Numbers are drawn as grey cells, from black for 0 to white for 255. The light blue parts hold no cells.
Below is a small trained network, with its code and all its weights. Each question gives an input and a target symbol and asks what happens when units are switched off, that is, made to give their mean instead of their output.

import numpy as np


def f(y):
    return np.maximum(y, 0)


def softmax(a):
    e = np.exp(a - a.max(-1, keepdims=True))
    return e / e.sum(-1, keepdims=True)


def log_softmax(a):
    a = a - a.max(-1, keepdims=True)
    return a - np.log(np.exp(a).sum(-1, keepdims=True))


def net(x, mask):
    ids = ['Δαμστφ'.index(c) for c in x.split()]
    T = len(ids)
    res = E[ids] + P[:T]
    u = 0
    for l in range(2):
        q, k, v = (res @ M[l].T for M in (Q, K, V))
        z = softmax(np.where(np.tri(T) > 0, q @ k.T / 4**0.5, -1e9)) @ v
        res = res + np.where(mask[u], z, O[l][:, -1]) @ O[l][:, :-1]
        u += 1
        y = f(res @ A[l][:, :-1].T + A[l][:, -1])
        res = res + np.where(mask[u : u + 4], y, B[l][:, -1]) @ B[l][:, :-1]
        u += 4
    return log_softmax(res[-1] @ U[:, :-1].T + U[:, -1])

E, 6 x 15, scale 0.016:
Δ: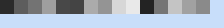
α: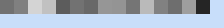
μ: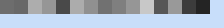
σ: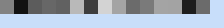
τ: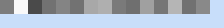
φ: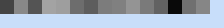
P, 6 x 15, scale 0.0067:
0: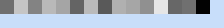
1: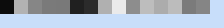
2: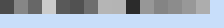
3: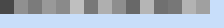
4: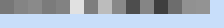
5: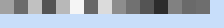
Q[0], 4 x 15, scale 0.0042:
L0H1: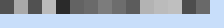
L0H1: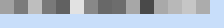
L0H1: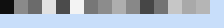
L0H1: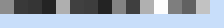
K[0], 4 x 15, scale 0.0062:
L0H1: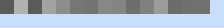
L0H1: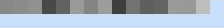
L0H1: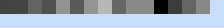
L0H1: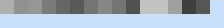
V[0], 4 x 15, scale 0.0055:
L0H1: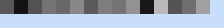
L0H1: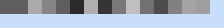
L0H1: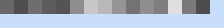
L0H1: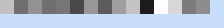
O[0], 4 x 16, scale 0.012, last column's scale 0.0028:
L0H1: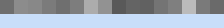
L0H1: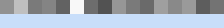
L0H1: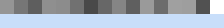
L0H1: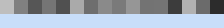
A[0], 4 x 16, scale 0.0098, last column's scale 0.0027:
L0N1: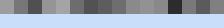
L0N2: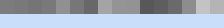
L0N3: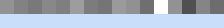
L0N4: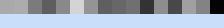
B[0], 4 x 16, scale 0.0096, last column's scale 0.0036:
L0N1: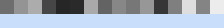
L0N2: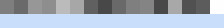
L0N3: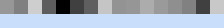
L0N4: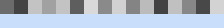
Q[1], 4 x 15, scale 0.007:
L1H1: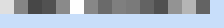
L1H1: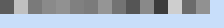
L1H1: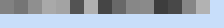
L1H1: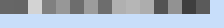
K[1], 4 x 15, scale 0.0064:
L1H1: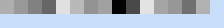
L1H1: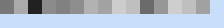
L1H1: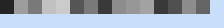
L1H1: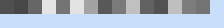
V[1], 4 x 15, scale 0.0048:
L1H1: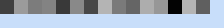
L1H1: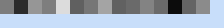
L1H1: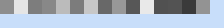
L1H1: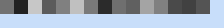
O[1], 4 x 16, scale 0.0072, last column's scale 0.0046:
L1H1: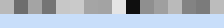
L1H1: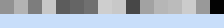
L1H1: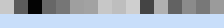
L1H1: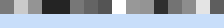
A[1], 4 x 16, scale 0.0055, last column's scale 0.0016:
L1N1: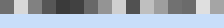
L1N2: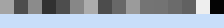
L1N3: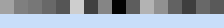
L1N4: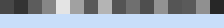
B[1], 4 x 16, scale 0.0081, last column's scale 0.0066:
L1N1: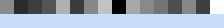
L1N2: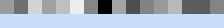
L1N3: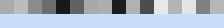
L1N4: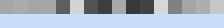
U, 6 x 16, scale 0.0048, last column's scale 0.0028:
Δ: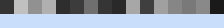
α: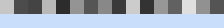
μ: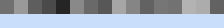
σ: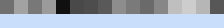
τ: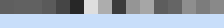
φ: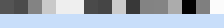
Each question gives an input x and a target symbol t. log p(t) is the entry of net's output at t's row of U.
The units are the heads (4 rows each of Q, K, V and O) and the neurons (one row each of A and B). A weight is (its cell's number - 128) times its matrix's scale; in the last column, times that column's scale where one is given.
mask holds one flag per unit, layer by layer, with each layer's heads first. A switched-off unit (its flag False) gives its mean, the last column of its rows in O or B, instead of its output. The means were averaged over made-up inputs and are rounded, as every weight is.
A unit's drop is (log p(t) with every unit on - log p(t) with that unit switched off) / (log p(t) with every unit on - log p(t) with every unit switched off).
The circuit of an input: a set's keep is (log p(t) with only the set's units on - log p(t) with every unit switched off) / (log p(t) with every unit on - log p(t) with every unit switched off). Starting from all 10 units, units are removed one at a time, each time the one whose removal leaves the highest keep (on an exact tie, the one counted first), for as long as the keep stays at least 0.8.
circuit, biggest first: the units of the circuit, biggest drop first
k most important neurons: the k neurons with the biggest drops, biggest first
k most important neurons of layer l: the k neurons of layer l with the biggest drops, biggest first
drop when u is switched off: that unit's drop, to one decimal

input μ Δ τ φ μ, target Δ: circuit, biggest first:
L1N3, L1H1, L0H1
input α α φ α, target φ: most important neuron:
L0N1
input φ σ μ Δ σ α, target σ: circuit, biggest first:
L1H1, L0H1
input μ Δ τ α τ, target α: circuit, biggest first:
L1H1, L1N3, L0H1
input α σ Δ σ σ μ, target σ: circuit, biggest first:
L0H1, L1H1
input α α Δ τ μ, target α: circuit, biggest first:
L0H1, L1N3
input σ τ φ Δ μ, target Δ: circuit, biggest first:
L1H1, L1N3
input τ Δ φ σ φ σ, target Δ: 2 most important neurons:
L1N3, L0N4
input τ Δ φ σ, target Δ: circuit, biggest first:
L1N3, L0H1, L1H1
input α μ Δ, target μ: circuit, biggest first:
L0H1, L1H1
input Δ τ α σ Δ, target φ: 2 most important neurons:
L0N4, L0N3
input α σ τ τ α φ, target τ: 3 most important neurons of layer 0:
L0N1, L0N3, L0N2
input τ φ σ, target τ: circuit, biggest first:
L1H1, L1N1, L0H1
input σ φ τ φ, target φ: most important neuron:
L0N1
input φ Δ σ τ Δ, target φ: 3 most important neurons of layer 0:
L0N4, L0N2, L0N1
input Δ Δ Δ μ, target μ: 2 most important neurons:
L1N1, L0N3
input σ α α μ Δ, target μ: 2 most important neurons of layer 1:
L1N1, L1N3
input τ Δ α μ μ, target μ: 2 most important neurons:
L1N3, L1N1
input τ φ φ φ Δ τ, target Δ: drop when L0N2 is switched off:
-0.1
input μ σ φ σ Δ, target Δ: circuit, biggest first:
L1H1
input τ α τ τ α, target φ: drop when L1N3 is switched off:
0.2
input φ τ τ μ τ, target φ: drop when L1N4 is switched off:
0.2
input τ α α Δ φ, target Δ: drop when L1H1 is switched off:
0.9
